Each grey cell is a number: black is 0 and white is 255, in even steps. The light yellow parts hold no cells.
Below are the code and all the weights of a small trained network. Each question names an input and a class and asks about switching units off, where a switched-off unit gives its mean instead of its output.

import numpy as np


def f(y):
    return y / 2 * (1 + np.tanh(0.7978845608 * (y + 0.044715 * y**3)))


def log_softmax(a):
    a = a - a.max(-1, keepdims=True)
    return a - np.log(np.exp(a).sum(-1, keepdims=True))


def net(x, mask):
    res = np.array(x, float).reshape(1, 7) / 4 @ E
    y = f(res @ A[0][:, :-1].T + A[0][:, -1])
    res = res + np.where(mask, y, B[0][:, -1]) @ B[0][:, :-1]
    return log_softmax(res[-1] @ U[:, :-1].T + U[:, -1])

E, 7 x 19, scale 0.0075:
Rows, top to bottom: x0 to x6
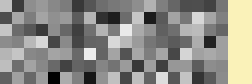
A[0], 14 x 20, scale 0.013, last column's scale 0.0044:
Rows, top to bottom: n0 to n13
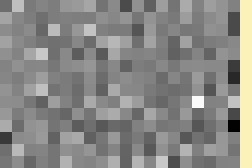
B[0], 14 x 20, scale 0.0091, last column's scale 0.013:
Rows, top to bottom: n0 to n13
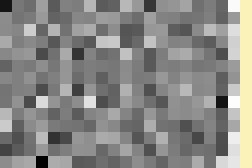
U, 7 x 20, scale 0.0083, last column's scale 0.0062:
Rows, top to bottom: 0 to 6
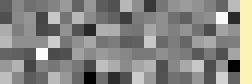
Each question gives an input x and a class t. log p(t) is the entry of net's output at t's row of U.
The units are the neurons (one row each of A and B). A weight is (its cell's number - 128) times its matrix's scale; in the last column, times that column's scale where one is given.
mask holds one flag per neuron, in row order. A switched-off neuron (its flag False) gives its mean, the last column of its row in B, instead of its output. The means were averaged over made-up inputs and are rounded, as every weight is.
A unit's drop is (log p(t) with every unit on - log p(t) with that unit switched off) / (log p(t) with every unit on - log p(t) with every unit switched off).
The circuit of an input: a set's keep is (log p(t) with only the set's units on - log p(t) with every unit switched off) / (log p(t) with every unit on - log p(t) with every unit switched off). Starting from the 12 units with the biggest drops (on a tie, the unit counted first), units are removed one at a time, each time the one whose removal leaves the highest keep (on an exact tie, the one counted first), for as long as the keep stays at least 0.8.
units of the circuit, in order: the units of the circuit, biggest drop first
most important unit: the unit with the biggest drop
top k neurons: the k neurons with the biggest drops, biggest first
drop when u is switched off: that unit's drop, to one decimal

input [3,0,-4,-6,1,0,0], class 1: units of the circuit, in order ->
(n8; n11; n4)
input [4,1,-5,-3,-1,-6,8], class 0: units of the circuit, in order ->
(n13; n0)
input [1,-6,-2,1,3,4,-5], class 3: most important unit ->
n2
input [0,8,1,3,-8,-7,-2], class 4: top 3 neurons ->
(n13; n11; n4)
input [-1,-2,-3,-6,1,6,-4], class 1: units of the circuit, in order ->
(n8; n2)
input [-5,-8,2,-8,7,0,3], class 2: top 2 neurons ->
(n3; n13)
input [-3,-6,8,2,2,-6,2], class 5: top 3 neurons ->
(n8; n11; n2)
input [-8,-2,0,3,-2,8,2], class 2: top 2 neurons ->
(n8; n0)
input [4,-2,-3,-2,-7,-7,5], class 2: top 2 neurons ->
(n13; n8)
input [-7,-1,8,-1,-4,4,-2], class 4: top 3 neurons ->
(n13; n8; n2)
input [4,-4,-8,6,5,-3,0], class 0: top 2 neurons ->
(n7; n4)
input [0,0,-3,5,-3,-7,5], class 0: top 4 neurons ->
(n13; n3; n7; n4)
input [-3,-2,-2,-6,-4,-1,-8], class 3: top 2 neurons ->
(n13; n0)
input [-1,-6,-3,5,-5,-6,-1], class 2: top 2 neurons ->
(n8; n0)
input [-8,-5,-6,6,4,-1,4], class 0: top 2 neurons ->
(n13; n0)
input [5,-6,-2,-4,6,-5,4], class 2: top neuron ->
(n13)
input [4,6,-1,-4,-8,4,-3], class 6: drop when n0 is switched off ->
0.2
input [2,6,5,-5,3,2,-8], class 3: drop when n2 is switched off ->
0.1
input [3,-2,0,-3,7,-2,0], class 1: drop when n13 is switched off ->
0.2
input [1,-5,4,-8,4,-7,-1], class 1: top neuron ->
(n13)
